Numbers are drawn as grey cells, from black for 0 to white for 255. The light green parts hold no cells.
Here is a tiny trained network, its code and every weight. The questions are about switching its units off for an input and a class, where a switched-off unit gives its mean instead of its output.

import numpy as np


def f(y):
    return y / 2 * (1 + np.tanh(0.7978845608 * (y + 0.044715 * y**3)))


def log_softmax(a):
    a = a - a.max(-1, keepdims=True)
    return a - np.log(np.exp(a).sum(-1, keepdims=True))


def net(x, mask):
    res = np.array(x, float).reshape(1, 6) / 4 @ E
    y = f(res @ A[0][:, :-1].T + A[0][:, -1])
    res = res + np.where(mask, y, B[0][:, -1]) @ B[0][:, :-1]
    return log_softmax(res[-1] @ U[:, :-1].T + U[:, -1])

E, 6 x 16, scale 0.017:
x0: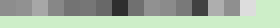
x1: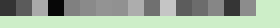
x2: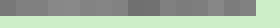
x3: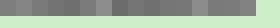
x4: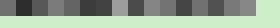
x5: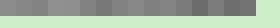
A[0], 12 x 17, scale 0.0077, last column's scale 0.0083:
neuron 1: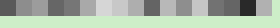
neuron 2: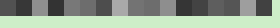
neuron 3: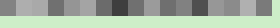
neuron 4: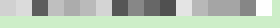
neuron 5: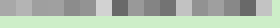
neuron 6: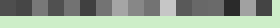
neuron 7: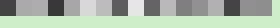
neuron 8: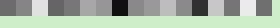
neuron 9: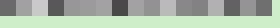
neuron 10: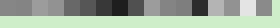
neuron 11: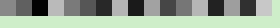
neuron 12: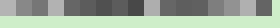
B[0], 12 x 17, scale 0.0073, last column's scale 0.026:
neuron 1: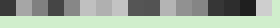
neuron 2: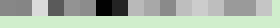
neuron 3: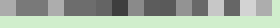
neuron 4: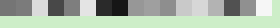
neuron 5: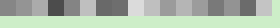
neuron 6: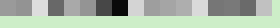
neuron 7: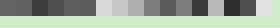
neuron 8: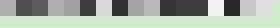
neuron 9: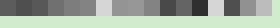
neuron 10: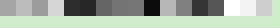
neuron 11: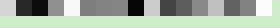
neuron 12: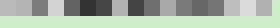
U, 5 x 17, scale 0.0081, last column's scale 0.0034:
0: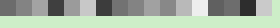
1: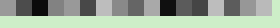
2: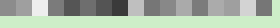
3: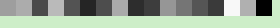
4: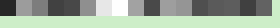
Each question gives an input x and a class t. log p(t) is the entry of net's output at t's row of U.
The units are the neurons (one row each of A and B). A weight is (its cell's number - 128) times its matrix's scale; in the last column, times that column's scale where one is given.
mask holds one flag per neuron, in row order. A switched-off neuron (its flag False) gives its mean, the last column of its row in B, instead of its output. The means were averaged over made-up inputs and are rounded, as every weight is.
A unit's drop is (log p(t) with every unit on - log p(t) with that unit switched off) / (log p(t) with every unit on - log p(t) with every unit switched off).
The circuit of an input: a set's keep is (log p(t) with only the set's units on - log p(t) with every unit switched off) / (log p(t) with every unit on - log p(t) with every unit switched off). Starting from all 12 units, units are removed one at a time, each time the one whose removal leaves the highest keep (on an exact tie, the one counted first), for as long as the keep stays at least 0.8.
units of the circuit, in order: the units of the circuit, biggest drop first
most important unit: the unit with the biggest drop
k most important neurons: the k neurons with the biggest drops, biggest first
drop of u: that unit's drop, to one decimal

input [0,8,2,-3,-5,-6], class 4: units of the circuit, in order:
[neuron 1]
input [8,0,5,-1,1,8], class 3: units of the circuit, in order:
[neuron 10; neuron 4]
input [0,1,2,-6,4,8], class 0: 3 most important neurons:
[neuron 8; neuron 10; neuron 7]
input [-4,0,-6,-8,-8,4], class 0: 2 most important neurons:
[neuron 4; neuron 5]
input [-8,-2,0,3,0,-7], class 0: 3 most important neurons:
[neuron 8; neuron 7; neuron 1]
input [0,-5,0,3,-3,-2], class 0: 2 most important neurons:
[neuron 10; neuron 8]
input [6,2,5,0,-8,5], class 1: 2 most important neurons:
[neuron 8; neuron 7]
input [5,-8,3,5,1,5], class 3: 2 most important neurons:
[neuron 12; neuron 10]
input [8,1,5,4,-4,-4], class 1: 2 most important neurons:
[neuron 8; neuron 9]
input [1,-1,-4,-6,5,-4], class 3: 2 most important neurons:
[neuron 8; neuron 7]
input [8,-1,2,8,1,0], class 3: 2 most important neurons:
[neuron 10; neuron 4]
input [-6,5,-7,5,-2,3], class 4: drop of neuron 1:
0.0
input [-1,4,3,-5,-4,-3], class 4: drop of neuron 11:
0.1
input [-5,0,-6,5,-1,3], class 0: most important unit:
neuron 7
